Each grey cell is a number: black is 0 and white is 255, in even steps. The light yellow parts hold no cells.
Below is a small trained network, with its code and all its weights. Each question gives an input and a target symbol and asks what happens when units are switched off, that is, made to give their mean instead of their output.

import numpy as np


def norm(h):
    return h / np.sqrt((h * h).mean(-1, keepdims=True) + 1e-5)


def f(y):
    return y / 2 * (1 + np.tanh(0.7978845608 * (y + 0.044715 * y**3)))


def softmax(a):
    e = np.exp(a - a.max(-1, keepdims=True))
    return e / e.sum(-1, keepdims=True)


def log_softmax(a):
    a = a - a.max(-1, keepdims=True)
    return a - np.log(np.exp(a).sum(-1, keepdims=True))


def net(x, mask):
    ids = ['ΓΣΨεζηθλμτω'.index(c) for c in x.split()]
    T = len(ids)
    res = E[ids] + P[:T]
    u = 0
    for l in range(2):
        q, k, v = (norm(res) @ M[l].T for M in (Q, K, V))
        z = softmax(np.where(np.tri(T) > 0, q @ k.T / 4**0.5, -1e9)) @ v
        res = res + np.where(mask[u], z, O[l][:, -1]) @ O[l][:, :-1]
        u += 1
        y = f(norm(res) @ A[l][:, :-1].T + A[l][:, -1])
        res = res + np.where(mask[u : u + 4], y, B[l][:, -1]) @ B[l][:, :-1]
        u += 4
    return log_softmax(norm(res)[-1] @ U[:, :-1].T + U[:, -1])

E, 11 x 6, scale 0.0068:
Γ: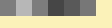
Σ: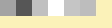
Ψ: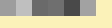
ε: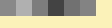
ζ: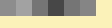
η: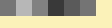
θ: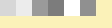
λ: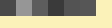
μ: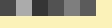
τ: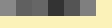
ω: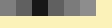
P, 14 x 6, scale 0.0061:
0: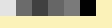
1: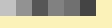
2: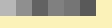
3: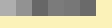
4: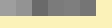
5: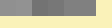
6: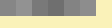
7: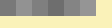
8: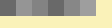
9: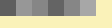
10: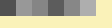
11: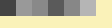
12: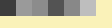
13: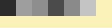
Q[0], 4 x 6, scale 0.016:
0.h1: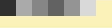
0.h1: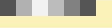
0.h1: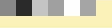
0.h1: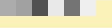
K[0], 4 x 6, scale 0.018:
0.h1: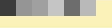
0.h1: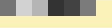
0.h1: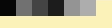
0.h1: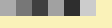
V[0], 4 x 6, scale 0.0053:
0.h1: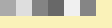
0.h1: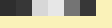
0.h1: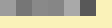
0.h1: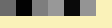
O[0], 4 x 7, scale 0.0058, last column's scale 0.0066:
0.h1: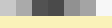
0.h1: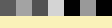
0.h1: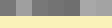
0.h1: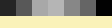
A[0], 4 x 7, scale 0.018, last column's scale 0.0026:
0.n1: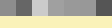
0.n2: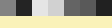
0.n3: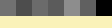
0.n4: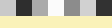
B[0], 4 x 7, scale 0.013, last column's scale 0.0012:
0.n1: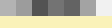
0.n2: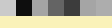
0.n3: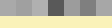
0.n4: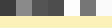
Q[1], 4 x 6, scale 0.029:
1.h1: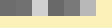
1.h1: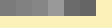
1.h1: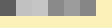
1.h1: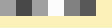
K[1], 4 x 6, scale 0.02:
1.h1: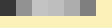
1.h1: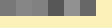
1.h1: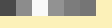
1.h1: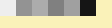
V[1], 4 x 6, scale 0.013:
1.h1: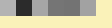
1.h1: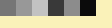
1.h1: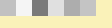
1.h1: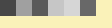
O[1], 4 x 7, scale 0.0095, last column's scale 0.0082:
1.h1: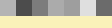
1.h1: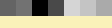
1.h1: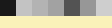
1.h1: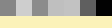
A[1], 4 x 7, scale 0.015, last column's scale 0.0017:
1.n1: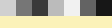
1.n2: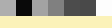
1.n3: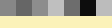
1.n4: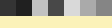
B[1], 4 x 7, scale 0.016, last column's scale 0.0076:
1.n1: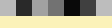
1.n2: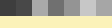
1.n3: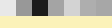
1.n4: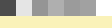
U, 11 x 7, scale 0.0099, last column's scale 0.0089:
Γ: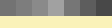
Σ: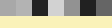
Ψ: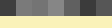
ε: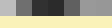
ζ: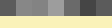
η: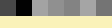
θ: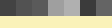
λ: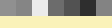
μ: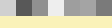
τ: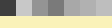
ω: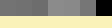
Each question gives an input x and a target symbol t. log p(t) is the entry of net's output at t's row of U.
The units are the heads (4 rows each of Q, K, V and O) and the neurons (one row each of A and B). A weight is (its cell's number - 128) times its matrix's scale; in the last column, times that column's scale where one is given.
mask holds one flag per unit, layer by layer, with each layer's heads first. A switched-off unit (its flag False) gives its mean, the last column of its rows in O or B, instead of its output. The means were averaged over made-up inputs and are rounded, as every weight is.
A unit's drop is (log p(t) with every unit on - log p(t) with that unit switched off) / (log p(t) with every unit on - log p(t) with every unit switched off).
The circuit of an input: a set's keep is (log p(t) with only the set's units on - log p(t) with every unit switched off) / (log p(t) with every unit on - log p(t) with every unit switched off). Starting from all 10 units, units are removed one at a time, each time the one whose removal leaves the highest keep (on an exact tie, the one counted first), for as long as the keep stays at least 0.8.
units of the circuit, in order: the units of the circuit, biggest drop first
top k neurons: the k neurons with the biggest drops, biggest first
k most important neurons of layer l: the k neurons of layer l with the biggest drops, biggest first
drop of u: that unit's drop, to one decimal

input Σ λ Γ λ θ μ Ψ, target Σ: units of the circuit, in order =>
1.h1, 0.h1, 1.n3, 0.n3
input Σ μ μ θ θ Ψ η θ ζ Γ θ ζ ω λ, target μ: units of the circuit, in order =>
1.h1, 0.h1, 1.n3, 1.n2
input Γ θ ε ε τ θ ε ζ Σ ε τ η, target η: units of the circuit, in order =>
0.h1, 1.n2, 1.h1
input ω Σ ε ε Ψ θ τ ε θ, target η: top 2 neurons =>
1.n2, 0.n3
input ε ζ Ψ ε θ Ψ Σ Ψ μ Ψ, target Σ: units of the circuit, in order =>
1.h1, 1.n3, 0.h1, 0.n3
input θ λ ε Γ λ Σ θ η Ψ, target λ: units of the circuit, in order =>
1.h1, 0.h1
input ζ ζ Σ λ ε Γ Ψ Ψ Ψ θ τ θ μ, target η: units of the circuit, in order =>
0.n3, 0.h1, 1.n2, 1.h1
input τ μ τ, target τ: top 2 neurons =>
0.n3, 1.n4
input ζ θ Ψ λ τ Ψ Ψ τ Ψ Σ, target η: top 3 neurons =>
0.n2, 1.n1, 1.n2
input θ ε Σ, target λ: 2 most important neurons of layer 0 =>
0.n4, 0.n1
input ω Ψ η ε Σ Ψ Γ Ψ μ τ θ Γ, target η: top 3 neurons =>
1.n2, 0.n3, 1.n4
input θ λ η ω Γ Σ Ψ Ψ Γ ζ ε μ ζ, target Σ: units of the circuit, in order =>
1.h1, 1.n3, 0.h1
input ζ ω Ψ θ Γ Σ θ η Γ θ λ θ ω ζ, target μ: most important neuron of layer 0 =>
0.n4
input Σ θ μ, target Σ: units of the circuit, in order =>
1.h1, 0.h1, 1.n3
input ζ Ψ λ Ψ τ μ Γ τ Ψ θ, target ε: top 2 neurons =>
0.n1, 1.n1
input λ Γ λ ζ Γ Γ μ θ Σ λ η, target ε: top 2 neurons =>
1.n4, 1.n3
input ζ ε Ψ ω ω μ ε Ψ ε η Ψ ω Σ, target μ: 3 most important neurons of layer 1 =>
1.n1, 1.n4, 1.n2
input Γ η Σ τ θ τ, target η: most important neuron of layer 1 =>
1.n2
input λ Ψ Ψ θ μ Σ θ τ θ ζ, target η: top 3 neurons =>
1.n2, 0.n3, 1.n4
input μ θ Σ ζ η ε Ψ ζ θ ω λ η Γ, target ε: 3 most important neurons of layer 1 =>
1.n4, 1.n3, 1.n2
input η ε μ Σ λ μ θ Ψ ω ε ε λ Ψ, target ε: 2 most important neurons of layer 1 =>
1.n4, 1.n3
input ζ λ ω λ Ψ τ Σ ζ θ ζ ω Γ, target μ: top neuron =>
1.n3
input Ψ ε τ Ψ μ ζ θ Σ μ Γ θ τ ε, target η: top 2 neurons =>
1.n2, 1.n4
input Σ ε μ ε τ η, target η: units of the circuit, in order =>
0.h1, 1.h1, 1.n2
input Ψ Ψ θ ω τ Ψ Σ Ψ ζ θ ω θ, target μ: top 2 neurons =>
1.n3, 0.n4
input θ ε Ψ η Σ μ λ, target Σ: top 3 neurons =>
1.n3, 0.n2, 0.n3
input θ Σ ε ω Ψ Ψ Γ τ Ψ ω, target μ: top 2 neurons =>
1.n3, 1.n2
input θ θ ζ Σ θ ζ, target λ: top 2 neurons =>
1.n4, 0.n4
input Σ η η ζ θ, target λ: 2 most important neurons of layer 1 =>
1.n4, 1.n3
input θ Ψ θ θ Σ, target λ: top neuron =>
1.n1
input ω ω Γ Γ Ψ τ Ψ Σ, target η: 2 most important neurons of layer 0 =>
0.n2, 0.n4
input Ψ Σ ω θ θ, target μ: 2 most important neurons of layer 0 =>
0.n1, 0.n4
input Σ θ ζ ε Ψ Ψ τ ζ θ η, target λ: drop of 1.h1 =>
0.7
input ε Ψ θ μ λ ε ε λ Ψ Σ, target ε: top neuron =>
0.n1
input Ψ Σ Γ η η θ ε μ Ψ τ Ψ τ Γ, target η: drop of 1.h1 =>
0.7
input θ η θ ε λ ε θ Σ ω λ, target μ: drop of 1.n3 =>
0.7
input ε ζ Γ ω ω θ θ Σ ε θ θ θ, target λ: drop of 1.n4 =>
0.2
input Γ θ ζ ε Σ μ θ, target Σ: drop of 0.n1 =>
0.0
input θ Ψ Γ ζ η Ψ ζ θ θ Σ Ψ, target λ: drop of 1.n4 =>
0.2
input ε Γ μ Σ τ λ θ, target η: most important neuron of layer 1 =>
1.n2
